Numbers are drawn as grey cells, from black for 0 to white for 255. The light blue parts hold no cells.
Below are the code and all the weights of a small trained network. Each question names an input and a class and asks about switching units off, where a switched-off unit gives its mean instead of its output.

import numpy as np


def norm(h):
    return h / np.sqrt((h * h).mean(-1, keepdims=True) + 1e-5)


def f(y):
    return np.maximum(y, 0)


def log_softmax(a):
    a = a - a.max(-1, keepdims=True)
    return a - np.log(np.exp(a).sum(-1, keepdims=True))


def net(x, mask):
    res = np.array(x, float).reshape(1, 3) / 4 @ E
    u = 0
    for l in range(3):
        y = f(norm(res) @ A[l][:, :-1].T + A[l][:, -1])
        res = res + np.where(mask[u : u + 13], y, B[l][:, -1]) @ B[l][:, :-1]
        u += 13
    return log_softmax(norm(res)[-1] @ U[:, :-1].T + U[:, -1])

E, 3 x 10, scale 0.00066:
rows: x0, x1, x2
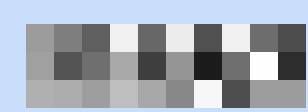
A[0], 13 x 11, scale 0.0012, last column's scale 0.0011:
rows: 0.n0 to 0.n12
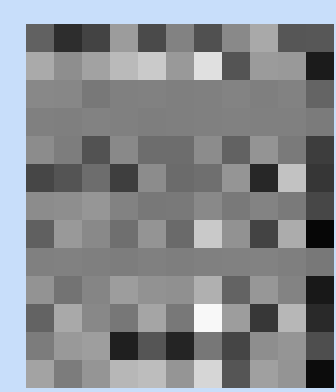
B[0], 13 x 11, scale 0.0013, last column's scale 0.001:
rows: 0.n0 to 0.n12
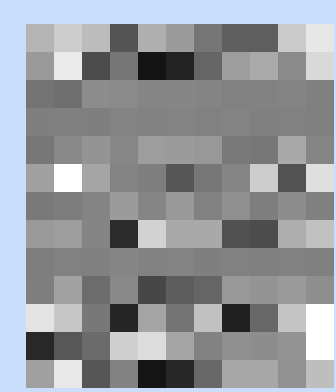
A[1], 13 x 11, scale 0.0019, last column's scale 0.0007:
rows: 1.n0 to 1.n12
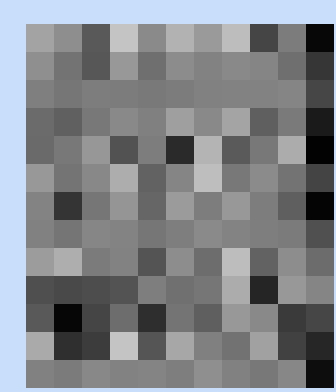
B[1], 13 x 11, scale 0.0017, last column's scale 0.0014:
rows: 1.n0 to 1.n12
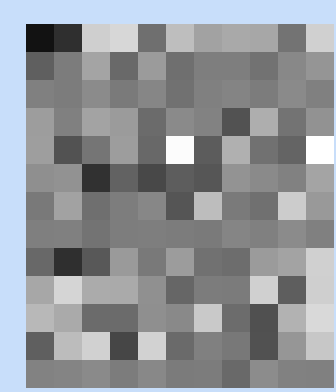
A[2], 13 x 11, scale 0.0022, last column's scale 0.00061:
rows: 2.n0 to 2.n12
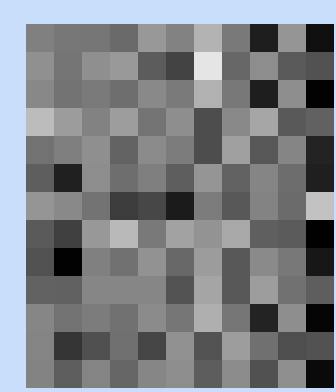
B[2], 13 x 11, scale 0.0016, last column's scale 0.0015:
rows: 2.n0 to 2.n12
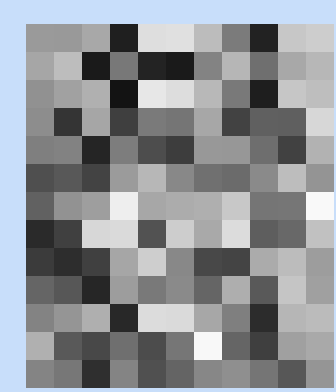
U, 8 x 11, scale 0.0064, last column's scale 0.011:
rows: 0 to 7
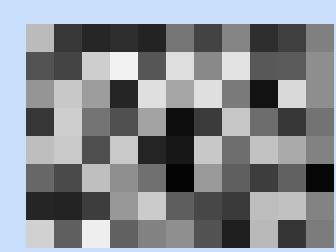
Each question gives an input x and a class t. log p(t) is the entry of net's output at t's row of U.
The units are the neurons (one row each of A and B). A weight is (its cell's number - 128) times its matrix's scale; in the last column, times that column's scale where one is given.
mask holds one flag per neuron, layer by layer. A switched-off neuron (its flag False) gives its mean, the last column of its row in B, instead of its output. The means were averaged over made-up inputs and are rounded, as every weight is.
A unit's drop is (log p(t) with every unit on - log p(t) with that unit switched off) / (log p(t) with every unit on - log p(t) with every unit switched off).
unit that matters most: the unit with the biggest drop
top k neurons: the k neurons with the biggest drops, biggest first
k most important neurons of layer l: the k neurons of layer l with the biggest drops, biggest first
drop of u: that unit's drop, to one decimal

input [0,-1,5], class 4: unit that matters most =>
0.n1
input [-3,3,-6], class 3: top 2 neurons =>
(1.n4 2.n6)
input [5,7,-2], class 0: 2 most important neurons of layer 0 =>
(0.n11 0.n5)
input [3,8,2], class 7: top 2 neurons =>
(1.n11 2.n3)
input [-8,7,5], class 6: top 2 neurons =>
(2.n8 0.n11)
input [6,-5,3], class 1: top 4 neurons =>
(1.n0 2.n7 1.n10 0.n0)
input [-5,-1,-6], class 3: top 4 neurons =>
(1.n9 1.n0 1.n8 0.n5)
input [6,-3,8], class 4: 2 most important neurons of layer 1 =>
(1.n4 1.n5)
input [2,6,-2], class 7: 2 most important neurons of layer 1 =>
(1.n11 1.n4)
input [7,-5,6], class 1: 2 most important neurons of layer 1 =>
(1.n0 1.n10)
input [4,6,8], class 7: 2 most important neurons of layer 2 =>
(2.n3 2.n6)
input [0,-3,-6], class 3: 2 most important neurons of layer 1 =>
(1.n9 1.n4)
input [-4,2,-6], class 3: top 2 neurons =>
(1.n0 1.n8)
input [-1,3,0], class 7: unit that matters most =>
0.n0
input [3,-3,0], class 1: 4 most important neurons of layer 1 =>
(1.n0 1.n10 1.n11 1.n8)
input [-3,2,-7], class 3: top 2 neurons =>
(1.n4 2.n6)
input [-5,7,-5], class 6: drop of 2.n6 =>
0.2
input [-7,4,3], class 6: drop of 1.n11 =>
0.0
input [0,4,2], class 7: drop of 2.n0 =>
0.1
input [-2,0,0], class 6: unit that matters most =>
0.n11
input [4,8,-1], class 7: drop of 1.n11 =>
0.4
